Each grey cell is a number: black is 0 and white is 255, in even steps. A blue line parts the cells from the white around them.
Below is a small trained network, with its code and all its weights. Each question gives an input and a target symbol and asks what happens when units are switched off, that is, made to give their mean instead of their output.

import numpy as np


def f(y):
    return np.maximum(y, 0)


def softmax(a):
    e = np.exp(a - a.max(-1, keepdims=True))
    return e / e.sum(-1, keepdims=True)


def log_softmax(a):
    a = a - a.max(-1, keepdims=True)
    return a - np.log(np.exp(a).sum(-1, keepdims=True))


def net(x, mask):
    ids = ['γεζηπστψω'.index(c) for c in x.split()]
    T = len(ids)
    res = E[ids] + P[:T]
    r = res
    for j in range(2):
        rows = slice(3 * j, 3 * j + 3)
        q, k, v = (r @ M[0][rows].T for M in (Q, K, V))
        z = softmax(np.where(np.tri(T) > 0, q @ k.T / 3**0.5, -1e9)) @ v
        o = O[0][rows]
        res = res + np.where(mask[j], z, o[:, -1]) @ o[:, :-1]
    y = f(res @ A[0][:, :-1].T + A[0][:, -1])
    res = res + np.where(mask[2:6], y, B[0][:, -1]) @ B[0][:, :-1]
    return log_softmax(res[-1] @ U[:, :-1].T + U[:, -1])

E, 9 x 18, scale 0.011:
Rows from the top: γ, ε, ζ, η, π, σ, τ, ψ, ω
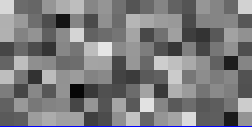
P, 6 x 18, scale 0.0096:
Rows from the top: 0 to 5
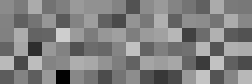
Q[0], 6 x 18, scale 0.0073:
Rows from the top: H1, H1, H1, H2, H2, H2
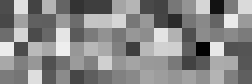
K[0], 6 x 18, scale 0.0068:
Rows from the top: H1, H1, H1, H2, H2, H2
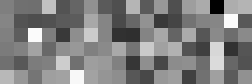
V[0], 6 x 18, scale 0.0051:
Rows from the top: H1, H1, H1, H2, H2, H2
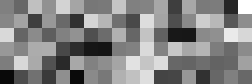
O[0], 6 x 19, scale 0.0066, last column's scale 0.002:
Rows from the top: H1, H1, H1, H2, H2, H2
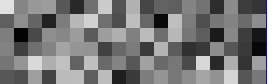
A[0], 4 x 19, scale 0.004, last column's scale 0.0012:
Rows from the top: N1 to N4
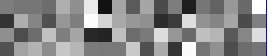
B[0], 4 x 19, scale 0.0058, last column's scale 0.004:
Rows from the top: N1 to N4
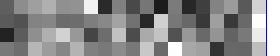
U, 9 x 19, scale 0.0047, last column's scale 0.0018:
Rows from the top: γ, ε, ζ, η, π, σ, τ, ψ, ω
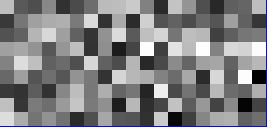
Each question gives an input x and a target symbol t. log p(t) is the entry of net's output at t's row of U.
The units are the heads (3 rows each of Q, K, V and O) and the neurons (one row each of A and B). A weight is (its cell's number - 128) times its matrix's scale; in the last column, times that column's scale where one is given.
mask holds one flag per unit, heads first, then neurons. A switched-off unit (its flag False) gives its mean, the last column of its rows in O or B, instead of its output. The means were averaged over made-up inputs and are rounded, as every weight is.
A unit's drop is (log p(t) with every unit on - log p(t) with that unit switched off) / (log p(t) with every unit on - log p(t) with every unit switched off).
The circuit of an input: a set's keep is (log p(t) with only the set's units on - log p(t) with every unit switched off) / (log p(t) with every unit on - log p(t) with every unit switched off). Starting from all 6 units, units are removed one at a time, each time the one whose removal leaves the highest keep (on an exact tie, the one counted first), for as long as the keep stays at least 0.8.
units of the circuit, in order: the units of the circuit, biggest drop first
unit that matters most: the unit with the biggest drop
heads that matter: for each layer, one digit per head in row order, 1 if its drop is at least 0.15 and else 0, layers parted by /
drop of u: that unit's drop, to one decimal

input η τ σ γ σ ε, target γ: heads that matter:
10
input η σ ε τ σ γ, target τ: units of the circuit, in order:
(H2)
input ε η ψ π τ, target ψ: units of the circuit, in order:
(H1, H2)
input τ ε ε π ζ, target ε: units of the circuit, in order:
(H1, N1, H2)
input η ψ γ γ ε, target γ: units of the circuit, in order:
(H1, H2)
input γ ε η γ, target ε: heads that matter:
11
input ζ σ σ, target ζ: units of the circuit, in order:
(H1, N3)
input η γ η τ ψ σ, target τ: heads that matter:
01
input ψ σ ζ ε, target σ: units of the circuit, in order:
(H2, H1)
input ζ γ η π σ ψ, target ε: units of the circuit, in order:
(H2, N1)
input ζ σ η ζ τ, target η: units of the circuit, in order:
(H2, N2)
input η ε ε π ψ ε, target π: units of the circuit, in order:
(H1, H2)
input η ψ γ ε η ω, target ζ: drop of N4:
0.2
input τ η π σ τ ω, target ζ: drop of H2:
0.0
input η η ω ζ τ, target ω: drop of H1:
0.9
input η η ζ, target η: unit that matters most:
H2
